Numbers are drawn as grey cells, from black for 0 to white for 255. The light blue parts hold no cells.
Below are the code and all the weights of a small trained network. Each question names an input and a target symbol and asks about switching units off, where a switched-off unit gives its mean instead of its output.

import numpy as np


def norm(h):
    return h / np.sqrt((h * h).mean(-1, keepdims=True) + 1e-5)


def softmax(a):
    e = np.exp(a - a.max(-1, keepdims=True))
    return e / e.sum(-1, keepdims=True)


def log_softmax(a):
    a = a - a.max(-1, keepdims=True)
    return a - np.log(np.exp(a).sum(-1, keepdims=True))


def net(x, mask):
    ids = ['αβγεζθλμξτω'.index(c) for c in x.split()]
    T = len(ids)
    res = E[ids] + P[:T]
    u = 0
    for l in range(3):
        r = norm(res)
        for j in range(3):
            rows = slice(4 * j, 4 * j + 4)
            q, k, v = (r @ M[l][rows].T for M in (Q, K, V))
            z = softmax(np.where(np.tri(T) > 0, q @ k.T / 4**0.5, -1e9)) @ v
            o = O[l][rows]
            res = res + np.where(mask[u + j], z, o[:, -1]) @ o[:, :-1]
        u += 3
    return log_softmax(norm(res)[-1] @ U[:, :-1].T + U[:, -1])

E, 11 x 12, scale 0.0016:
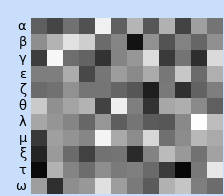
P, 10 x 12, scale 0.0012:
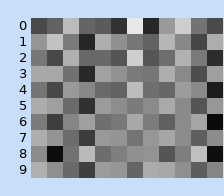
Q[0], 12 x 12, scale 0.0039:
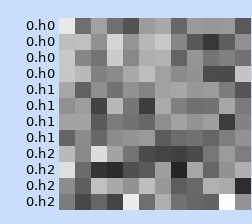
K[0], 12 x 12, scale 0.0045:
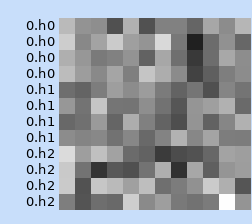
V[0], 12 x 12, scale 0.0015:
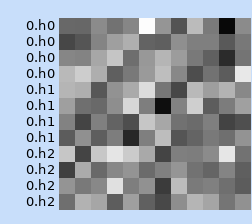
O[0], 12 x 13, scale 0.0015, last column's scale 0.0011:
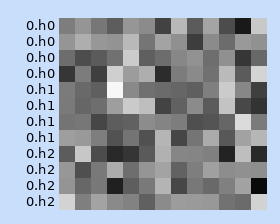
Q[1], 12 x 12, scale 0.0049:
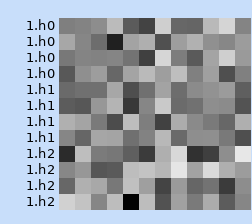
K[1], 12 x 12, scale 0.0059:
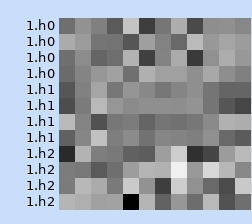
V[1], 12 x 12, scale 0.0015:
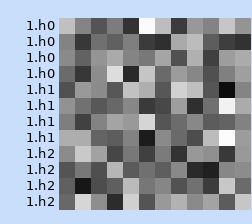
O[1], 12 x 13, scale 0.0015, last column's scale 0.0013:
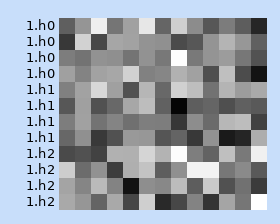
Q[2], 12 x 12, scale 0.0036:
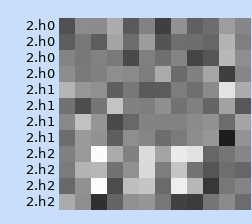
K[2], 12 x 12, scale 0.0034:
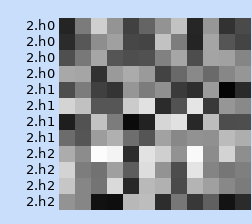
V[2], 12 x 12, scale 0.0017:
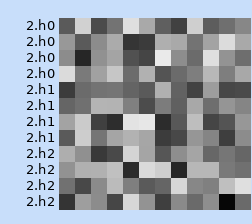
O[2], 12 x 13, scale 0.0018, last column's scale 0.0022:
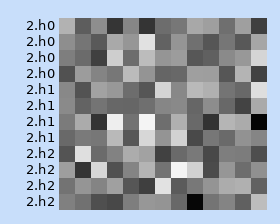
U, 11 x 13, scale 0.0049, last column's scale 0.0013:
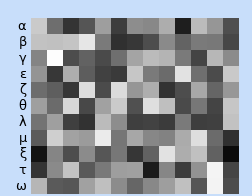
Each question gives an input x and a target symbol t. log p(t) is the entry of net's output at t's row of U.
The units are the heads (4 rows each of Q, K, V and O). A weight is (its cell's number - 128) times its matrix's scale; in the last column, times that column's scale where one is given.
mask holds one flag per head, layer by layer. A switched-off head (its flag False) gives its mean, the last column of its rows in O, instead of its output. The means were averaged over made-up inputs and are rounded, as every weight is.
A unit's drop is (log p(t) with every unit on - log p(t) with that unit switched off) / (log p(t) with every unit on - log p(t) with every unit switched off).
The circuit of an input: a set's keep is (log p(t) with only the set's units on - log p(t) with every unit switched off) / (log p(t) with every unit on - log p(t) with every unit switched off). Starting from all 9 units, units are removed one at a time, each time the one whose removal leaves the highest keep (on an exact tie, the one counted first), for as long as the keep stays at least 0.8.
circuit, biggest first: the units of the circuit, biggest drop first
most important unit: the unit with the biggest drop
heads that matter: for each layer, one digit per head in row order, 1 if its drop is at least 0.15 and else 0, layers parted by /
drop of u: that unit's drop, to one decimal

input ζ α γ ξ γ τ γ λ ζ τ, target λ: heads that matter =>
000 / 010 / 000
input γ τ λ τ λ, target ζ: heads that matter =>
100 / 000 / 010
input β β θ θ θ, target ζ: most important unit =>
2.h1
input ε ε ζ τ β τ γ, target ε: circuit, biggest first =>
1.h2, 2.h1, 1.h1
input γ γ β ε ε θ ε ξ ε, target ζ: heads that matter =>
000 / 001 / 010
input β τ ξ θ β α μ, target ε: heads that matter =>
001 / 101 / 000
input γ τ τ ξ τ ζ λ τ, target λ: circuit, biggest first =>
1.h1, 0.h2
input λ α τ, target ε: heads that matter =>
000 / 001 / 000
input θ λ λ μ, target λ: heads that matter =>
000 / 011 / 000
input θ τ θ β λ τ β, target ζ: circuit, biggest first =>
2.h1, 1.h2
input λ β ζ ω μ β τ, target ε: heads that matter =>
001 / 001 / 000
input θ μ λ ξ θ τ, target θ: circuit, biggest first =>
1.h0, 2.h2
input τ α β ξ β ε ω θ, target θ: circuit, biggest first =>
1.h0, 2.h2
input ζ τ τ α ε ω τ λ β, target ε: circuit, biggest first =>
0.h2, 1.h2
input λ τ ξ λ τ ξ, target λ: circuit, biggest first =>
1.h1
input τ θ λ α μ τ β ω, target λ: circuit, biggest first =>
1.h1, 1.h2, 2.h2
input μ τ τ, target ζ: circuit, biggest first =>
0.h2, 2.h1
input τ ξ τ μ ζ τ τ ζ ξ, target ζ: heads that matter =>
010 / 100 / 010
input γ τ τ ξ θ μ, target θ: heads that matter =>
000 / 000 / 001
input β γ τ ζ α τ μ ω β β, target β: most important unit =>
1.h1
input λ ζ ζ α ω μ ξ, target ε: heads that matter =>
100 / 000 / 010
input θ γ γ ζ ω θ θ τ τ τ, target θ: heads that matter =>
000 / 000 / 000
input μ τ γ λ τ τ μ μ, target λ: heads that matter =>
000 / 010 / 001
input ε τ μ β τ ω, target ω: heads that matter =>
000 / 111 / 111
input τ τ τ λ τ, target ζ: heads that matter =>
000 / 000 / 010
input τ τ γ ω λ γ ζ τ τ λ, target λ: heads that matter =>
000 / 010 / 000
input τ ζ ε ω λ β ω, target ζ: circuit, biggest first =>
2.h1
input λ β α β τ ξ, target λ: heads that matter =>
000 / 010 / 001
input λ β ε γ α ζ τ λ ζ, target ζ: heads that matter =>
000 / 000 / 010
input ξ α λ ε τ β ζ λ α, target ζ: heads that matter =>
010 / 000 / 010
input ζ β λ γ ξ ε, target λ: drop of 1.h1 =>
0.1
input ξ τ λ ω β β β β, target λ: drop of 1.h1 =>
0.1
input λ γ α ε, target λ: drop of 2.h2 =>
0.4
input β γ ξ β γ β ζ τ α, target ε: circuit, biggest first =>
1.h2
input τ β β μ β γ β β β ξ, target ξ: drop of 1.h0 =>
0.2
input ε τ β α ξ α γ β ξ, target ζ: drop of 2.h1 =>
0.3
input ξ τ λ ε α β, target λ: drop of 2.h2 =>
0.1
